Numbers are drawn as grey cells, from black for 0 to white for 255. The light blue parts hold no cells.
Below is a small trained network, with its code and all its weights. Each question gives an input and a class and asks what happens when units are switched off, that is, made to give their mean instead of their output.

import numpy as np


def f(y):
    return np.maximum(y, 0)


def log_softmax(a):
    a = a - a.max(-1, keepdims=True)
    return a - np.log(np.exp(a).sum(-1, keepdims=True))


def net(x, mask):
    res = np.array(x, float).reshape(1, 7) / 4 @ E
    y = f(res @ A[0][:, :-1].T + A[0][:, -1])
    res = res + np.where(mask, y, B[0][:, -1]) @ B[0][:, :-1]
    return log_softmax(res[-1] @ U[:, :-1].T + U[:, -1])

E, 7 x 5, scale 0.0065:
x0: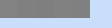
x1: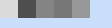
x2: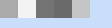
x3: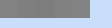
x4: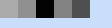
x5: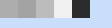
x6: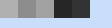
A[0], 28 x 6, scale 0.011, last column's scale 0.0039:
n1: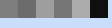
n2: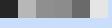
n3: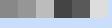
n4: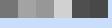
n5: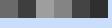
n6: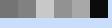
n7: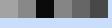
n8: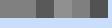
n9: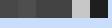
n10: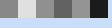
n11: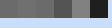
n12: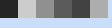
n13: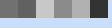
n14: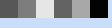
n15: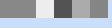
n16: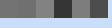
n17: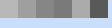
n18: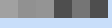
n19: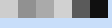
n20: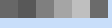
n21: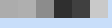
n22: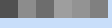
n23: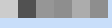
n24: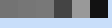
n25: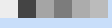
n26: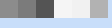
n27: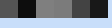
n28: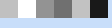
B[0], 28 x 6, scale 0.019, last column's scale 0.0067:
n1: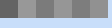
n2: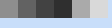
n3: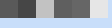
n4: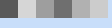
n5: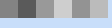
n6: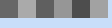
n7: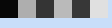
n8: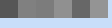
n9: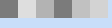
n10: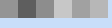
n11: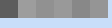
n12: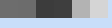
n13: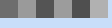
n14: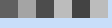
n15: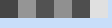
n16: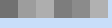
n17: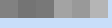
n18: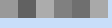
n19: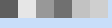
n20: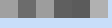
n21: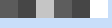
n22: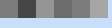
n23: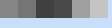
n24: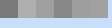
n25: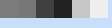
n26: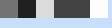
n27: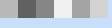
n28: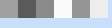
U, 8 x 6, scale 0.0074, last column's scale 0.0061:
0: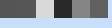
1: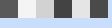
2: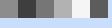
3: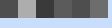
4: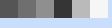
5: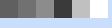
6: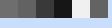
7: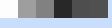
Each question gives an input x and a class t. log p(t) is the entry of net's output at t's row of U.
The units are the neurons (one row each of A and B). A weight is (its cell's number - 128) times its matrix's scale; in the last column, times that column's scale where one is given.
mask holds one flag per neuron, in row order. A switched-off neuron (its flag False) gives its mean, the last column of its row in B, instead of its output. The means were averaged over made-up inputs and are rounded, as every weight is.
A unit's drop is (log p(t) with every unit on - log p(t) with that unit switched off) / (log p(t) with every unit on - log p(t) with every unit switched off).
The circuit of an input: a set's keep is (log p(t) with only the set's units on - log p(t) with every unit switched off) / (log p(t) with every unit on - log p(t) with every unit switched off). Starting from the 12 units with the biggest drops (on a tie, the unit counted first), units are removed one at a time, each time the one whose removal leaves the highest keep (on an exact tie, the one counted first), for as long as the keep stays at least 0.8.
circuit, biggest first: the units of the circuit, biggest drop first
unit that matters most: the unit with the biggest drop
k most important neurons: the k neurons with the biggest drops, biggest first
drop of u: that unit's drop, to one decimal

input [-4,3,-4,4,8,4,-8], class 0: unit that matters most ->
n26
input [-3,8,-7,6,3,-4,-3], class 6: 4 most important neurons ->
(n25 n28 n23 n10)
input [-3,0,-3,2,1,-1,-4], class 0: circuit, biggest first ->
(n26 n25)
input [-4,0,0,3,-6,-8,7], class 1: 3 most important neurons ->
(n9 n26 n24)
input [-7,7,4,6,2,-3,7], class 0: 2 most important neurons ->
(n21 n3)
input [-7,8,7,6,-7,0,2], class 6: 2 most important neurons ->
(n25 n23)
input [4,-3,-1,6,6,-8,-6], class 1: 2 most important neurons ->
(n9 n21)
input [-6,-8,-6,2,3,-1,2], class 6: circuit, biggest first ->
(n12 n2)
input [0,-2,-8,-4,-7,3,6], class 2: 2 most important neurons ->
(n27 n5)
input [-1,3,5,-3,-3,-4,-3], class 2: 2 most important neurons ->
(n28 n21)
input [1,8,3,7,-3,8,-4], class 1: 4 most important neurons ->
(n19 n4 n2 n12)
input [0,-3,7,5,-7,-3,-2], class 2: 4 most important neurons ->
(n28 n10 n7 n21)
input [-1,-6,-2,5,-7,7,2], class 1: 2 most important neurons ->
(n4 n19)
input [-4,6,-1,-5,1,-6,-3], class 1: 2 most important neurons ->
(n9 n2)
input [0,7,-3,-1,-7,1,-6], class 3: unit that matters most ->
n13
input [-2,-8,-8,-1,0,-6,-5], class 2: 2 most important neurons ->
(n27 n25)
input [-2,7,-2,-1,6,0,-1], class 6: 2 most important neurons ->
(n25 n15)
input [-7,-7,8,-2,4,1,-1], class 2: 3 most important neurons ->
(n28 n10 n25)
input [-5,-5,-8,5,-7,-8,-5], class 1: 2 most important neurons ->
(n9 n28)
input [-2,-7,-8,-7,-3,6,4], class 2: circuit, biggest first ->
(n27)
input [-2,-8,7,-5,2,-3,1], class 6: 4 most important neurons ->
(n12 n2 n27 n5)
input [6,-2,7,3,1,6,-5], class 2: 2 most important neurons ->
(n28 n21)
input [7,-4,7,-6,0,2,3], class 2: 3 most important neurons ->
(n28 n10 n26)
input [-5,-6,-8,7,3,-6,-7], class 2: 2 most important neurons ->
(n27 n21)
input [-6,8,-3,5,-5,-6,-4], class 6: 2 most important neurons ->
(n25 n23)
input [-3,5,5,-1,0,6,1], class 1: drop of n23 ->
-0.1
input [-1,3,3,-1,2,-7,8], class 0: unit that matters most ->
n21
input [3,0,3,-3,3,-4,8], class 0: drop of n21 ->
0.3
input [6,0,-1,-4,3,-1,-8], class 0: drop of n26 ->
0.5
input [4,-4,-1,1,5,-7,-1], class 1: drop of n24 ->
0.0
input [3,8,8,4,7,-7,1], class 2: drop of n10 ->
0.2
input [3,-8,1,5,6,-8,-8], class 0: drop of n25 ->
0.3
